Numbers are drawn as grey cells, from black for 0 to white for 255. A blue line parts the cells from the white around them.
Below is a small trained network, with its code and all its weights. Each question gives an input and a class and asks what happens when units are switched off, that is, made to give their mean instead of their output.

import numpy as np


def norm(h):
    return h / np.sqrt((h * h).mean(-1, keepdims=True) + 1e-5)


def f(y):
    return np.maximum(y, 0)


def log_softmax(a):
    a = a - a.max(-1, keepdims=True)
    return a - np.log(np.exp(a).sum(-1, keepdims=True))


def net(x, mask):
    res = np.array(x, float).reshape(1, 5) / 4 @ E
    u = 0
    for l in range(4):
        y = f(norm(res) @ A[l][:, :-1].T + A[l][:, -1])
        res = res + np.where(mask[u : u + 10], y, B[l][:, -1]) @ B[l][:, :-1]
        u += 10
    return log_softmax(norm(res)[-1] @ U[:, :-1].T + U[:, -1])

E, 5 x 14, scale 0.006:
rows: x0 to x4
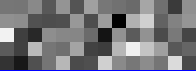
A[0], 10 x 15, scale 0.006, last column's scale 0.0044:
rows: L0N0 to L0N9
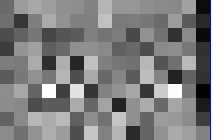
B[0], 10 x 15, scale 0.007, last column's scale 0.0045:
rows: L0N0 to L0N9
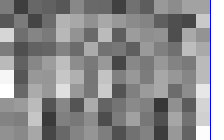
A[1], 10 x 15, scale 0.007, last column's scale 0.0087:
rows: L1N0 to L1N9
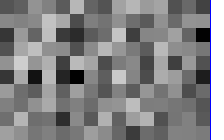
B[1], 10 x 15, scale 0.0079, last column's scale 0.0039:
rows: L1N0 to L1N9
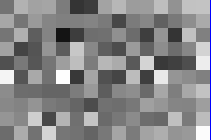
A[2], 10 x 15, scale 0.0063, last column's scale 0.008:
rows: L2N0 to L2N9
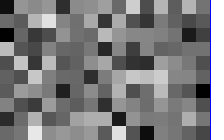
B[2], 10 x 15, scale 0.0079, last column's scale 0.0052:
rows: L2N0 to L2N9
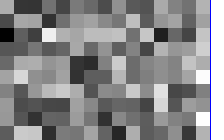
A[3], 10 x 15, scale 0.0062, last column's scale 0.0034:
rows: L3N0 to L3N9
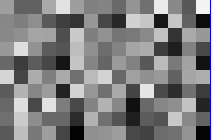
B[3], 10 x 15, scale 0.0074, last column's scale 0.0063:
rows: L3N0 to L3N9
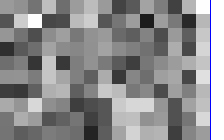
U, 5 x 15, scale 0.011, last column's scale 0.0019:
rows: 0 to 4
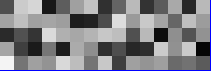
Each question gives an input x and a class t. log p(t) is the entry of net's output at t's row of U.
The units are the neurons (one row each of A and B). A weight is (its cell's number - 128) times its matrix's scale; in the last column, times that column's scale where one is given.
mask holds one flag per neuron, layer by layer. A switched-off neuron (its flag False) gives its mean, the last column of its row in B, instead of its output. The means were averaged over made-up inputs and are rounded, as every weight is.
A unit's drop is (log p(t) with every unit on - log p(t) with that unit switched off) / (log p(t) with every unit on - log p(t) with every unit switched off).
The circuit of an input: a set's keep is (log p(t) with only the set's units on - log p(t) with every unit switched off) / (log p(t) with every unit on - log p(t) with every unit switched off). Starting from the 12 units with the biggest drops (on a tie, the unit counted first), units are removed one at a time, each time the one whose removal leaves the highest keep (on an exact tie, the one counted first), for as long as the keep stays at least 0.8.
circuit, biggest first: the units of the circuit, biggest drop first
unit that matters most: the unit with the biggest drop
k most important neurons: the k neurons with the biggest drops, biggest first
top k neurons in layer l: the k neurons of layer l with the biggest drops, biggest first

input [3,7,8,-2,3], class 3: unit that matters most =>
L2N3
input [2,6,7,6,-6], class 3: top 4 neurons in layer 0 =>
[L0N9, L0N8, L0N1, L0N2]
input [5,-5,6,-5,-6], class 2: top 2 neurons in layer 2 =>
[L2N5, L2N8]
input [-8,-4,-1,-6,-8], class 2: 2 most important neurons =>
[L1N4, L3N6]
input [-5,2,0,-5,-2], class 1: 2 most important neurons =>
[L1N9, L3N7]
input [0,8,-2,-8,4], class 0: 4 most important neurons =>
[L0N7, L1N8, L3N1, L2N5]
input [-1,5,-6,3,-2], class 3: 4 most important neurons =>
[L2N8, L2N0, L0N9, L3N4]
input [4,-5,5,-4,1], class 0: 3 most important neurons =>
[L0N9, L1N3, L2N8]
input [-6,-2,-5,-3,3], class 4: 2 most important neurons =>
[L0N6, L3N5]
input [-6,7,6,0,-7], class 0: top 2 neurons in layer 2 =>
[L2N2, L2N8]
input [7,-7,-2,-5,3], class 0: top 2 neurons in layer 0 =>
[L0N9, L0N8]
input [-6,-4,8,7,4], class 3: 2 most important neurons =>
[L2N7, L1N6]
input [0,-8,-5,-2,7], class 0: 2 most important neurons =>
[L2N9, L0N8]
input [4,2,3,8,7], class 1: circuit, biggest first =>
[L2N5]
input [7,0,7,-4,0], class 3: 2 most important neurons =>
[L0N6, L2N3]
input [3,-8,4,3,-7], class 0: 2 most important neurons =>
[L2N9, L2N1]
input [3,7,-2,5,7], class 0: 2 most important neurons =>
[L1N8, L3N1]
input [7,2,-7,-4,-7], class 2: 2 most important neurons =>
[L1N4, L3N6]
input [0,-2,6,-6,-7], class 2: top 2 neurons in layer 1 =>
[L1N4, L1N0]
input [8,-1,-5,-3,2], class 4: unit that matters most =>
L0N4
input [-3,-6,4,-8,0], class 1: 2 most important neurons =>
[L1N9, L2N4]
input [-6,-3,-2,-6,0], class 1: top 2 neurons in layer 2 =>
[L2N4, L2N3]
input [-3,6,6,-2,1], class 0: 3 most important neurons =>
[L0N7, L3N1, L1N8]
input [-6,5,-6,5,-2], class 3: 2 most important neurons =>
[L2N8, L2N0]
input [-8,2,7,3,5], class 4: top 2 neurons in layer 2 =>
[L2N8, L2N0]
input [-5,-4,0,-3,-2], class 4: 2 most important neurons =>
[L0N6, L0N7]
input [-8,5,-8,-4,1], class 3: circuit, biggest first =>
[L2N8]
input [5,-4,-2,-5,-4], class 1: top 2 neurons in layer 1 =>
[L1N9, L1N8]
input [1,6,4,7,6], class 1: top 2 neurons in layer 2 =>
[L2N5, L2N9]
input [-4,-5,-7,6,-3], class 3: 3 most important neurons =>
[L1N3, L2N0, L0N0]
